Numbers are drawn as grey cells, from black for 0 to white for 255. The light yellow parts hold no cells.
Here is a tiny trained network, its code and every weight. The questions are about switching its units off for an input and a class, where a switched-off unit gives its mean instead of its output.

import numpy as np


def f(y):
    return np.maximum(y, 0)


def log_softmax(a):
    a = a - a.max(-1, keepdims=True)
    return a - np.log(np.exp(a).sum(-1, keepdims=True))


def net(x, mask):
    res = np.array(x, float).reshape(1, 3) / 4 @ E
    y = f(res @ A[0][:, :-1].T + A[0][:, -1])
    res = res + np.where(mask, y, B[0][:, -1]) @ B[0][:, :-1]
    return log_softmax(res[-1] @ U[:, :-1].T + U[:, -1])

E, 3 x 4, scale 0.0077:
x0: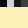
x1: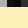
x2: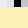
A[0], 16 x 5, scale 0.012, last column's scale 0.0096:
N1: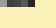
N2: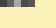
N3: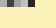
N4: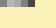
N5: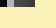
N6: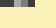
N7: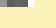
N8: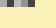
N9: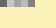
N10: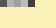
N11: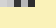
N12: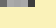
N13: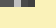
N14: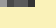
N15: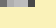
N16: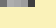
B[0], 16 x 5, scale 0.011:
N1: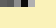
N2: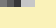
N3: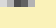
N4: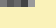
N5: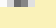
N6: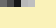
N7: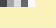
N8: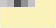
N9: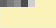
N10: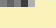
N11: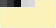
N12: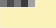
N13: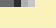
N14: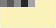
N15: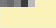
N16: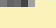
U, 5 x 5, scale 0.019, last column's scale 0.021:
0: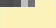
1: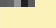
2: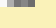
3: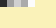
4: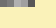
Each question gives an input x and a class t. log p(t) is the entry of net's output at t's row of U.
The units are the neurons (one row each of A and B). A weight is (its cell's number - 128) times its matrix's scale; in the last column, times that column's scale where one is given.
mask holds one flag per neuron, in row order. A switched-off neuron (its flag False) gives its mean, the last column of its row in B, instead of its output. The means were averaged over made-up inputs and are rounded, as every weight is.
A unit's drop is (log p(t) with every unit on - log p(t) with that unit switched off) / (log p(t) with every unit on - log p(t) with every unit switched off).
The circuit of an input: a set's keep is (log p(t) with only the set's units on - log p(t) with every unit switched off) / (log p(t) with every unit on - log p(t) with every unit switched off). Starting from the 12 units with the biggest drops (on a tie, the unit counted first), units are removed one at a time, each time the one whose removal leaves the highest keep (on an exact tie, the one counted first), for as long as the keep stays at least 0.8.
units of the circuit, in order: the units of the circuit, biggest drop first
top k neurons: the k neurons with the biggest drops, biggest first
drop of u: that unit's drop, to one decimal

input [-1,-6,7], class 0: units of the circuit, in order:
N11
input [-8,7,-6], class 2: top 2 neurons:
N8; N3
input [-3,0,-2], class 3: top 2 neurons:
N5; N11
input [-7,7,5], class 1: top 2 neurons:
N1; N5
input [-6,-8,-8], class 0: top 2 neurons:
N6; N13
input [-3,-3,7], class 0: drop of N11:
0.4
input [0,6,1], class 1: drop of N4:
0.0
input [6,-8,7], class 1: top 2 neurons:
N9; N10
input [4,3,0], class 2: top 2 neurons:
N5; N9
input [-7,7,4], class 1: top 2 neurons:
N1; N5
